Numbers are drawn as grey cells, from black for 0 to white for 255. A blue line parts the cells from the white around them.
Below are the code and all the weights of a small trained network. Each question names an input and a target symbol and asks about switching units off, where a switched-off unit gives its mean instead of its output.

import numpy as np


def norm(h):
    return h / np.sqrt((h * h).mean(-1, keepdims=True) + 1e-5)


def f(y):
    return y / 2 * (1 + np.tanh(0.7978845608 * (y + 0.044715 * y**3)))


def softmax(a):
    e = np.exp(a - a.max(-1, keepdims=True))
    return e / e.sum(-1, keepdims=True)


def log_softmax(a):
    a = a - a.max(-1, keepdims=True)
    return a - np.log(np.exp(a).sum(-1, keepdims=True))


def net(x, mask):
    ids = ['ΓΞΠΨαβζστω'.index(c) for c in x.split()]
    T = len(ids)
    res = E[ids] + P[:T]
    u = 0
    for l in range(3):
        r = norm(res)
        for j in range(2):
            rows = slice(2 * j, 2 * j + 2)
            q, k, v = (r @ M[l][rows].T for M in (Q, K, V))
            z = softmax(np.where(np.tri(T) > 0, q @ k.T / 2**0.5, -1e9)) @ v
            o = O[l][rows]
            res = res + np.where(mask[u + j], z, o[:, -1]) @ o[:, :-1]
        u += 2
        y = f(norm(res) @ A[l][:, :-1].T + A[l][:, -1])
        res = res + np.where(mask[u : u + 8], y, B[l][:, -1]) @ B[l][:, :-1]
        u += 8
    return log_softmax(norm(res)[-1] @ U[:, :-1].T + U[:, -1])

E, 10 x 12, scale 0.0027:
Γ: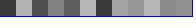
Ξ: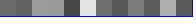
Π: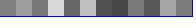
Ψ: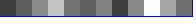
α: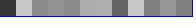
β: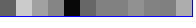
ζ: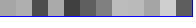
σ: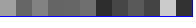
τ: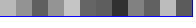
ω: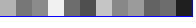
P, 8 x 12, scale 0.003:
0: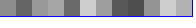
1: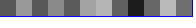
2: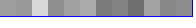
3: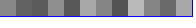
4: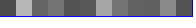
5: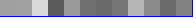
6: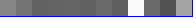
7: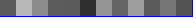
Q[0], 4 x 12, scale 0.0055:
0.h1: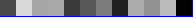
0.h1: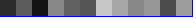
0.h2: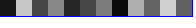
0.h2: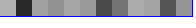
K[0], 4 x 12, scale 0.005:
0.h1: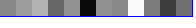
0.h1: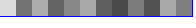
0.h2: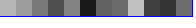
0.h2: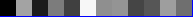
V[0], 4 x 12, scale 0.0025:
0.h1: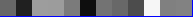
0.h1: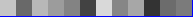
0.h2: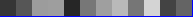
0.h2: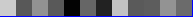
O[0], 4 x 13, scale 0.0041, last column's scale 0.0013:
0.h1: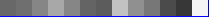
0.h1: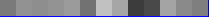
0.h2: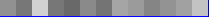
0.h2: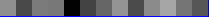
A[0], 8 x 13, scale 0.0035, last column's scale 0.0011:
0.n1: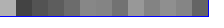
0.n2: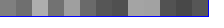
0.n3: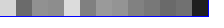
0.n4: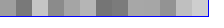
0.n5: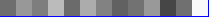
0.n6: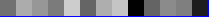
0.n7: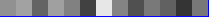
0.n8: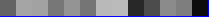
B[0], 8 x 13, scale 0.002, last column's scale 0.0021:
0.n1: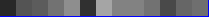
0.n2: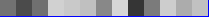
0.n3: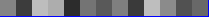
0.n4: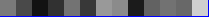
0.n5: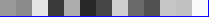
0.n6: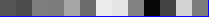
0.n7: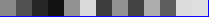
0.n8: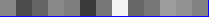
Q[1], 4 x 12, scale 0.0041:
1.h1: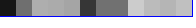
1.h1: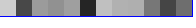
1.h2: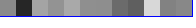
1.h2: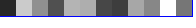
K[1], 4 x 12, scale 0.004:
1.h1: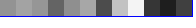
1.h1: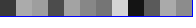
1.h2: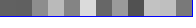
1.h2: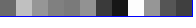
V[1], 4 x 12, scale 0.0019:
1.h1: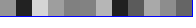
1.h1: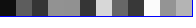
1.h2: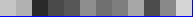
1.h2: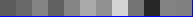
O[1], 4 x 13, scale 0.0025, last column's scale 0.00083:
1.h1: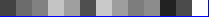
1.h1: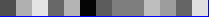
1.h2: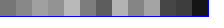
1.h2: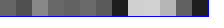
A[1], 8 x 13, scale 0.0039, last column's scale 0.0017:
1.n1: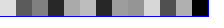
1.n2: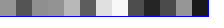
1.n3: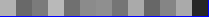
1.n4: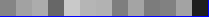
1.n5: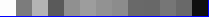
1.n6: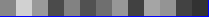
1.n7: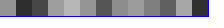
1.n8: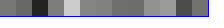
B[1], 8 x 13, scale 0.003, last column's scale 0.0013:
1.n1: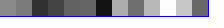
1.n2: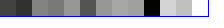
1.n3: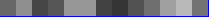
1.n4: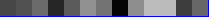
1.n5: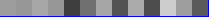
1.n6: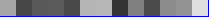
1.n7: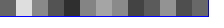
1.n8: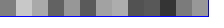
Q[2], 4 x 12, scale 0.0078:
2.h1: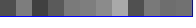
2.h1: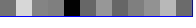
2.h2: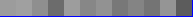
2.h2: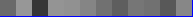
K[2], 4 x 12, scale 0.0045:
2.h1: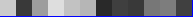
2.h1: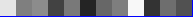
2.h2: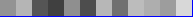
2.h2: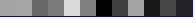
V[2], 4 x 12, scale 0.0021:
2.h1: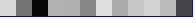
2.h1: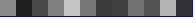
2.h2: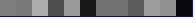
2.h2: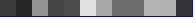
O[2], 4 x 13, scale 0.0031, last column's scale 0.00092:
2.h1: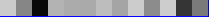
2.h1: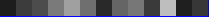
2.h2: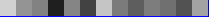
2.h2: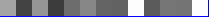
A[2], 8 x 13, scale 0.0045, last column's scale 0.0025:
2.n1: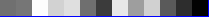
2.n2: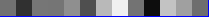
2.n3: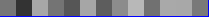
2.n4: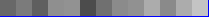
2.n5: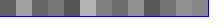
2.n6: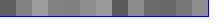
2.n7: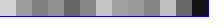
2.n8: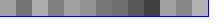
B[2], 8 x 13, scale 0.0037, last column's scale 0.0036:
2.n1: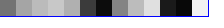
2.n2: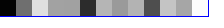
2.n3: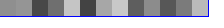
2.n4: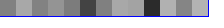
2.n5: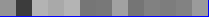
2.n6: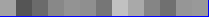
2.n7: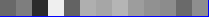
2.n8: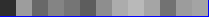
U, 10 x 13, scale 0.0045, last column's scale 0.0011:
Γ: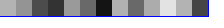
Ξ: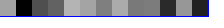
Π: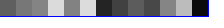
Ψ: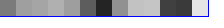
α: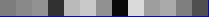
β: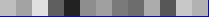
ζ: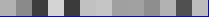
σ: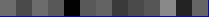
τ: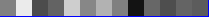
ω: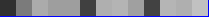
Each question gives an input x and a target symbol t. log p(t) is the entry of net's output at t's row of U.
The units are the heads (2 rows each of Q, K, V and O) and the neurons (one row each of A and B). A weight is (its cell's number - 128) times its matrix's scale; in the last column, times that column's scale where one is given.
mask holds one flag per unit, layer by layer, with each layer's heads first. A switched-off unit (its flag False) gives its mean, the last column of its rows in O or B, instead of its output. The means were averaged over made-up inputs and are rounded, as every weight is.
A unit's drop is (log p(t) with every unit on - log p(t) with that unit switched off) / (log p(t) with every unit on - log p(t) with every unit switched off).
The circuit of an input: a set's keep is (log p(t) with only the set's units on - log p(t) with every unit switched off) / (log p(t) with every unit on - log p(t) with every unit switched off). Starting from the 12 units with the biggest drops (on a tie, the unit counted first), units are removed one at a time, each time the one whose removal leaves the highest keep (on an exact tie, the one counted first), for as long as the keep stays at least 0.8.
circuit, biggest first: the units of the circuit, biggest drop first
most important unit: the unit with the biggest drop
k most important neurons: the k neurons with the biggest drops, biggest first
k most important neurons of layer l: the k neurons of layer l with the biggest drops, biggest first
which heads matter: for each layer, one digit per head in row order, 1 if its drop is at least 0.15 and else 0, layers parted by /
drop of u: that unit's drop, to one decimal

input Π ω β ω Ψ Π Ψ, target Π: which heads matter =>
00 / 10 / 01
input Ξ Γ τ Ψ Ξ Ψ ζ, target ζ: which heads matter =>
00 / 00 / 10
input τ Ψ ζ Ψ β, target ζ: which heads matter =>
00 / 00 / 10
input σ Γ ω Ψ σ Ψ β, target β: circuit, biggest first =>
[2.n1 2.h1 2.n2 1.n2]
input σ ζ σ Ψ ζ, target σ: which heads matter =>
01 / 00 / 10
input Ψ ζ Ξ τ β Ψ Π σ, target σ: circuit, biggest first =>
[0.h2 2.n1 1.n2 2.n2]
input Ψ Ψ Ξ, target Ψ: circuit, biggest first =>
[0.h1 2.n1]
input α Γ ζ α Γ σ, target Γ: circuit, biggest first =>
[1.n1 0.h1]
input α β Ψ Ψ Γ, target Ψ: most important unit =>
0.h1
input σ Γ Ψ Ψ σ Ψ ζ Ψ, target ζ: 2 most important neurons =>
[1.n2 0.n4]
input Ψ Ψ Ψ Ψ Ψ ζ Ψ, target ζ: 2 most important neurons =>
[1.n2 1.n7]
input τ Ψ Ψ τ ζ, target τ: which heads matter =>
01 / 00 / 00
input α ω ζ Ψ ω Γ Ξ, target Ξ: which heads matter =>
00 / 00 / 00
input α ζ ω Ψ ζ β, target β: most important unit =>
0.h1
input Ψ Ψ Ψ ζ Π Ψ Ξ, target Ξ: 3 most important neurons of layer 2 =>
[2.n1 2.n2 2.n3]
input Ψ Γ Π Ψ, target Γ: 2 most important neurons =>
[0.n5 2.n2]
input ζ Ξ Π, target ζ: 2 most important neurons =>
[0.n7 1.n2]
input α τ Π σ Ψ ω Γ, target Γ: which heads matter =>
00 / 10 / 00
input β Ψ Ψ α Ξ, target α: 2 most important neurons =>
[1.n4 2.n1]
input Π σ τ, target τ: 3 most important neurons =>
[1.n8 1.n2 2.n2]
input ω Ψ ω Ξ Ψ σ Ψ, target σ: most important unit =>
1.h1
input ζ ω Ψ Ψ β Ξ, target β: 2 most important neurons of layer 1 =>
[1.n5 1.n2]
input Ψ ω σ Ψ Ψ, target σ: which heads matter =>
01 / 00 / 00
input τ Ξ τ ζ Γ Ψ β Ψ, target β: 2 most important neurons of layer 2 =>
[2.n1 2.n2]
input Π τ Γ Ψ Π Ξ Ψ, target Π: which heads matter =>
00 / 10 / 00
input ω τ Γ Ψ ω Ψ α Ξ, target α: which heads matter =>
11 / 00 / 00
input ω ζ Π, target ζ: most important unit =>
2.h1
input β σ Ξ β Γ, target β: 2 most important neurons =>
[0.n7 2.n1]
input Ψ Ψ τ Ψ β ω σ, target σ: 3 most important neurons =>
[1.n2 2.n1 0.n5]
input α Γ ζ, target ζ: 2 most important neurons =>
[0.n7 2.n7]
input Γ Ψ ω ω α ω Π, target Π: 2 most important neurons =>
[2.n1 2.n2]
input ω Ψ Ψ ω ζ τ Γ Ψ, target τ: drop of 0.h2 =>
1.0
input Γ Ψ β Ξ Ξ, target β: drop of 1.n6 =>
0.0
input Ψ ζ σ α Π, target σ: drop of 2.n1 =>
0.1
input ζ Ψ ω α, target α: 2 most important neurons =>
[1.n4 2.n1]
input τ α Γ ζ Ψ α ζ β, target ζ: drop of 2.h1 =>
0.6
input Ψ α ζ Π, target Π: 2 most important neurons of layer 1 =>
[1.n3 1.n6]
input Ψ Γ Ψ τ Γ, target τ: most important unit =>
0.h2
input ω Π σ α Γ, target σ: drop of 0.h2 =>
0.8
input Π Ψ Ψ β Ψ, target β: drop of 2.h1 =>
0.5
